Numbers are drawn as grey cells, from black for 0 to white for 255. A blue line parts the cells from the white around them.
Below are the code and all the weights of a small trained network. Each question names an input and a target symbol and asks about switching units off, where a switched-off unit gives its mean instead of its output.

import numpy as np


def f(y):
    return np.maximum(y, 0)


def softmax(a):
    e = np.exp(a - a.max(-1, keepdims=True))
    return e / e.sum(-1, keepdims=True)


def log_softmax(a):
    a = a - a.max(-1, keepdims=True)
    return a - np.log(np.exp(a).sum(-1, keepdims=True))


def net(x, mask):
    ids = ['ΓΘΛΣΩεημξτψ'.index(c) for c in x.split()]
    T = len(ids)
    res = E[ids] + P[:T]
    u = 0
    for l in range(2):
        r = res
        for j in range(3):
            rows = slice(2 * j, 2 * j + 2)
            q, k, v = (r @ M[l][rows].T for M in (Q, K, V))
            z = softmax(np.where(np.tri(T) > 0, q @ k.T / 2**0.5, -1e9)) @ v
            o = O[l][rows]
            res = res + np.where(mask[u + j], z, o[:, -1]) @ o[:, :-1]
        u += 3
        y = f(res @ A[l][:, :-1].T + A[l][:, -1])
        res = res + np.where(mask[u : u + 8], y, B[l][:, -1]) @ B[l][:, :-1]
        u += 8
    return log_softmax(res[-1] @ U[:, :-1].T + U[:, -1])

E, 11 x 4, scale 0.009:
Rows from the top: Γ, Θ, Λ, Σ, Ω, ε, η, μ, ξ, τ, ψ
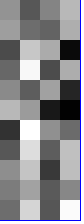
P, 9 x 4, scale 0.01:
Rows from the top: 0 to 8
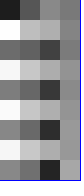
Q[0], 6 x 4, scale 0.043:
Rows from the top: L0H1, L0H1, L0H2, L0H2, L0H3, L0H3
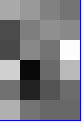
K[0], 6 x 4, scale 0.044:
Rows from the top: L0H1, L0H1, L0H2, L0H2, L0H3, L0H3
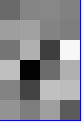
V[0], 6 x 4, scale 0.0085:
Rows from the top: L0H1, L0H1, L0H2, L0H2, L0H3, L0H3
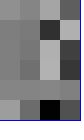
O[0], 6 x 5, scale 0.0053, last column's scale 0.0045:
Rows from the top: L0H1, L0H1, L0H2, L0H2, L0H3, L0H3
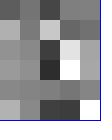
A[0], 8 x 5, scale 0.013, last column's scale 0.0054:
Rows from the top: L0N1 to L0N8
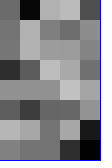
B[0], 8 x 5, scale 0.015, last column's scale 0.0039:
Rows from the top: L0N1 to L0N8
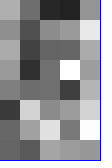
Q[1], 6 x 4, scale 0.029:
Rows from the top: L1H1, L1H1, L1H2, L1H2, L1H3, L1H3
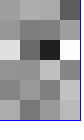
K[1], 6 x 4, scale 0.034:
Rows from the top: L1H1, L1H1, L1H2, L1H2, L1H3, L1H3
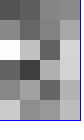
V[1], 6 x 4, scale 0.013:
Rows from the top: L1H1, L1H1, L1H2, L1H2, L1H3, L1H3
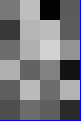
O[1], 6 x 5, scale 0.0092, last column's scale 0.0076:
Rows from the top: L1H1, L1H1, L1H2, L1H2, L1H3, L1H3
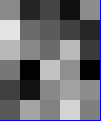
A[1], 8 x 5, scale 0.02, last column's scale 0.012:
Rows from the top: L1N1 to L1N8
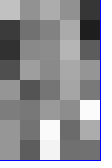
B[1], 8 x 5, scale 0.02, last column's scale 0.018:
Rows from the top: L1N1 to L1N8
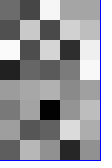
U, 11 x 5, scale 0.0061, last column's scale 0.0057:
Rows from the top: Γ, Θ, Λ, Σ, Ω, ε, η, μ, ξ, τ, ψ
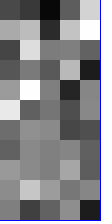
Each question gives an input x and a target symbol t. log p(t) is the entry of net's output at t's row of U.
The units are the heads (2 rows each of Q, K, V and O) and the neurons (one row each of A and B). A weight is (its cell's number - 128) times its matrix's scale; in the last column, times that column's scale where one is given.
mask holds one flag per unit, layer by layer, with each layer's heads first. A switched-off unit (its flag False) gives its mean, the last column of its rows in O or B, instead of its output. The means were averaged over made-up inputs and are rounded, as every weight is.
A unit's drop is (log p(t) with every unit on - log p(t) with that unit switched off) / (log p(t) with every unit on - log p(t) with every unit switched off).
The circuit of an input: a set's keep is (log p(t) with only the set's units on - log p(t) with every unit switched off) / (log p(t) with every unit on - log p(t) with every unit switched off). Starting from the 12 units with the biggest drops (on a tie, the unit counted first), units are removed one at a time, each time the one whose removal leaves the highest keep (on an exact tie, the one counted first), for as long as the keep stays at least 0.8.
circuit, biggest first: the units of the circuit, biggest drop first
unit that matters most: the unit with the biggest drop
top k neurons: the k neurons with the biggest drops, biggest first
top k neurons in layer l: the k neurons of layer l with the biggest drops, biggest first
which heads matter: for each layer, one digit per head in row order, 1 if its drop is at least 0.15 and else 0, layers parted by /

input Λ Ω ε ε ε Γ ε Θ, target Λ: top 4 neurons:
(L0N4 L0N7 L1N3 L0N6)
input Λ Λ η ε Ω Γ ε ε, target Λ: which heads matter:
001 / 110
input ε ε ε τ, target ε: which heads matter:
000 / 100
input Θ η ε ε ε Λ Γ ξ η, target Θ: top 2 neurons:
(L1N6 L1N5)
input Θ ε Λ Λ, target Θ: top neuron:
(L0N1)
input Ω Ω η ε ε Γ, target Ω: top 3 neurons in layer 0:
(L0N6 L0N4 L0N1)
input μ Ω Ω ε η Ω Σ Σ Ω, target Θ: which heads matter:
000 / 010
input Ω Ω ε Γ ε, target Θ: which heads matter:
001 / 011
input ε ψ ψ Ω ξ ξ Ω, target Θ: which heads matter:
010 / 010
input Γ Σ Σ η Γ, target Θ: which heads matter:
001 / 010
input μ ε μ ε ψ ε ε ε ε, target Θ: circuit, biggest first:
(L1N3 L1N4)
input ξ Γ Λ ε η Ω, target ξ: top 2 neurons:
(L1N1 L1N3)
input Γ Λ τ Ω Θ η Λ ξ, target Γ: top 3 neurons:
(L0N1 L0N4 L1N7)
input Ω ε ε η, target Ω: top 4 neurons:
(L0N6 L0N7 L0N4 L1N4)
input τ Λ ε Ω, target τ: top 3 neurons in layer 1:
(L1N1 L1N3 L1N4)
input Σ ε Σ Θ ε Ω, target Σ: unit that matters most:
L1H1
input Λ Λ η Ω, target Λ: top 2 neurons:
(L0N4 L1N3)
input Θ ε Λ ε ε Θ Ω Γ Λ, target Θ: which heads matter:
010 / 010
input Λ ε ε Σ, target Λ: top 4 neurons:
(L0N4 L0N7 L1N3 L0N6)
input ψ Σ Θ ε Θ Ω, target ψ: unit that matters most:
L1N4
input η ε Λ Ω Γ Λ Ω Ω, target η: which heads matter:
001 / 110
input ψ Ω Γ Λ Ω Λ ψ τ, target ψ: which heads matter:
111 / 101
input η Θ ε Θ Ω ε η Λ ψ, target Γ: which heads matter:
010 / 001
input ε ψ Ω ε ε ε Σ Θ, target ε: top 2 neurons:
(L0N6 L1N4)
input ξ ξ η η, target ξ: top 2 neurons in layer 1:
(L1N1 L1N3)
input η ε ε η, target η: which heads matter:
001 / 110
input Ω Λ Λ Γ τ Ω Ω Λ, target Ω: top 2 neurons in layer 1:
(L1N4 L1N3)
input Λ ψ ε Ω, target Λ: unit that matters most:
L0N4
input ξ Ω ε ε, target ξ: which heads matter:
110 / 101
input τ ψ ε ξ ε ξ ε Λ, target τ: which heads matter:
011 / 111
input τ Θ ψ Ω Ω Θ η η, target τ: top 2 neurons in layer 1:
(L1N1 L1N3)
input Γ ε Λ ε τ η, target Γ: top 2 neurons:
(L0N1 L0N4)
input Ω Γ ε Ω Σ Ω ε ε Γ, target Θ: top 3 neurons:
(L1N3 L1N4 L0N7)
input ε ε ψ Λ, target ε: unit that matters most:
L1H1
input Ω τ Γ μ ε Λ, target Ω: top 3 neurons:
(L0N6 L0N7 L0N4)
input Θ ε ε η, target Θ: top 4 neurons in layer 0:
(L0N1 L0N4 L0N6 L0N7)
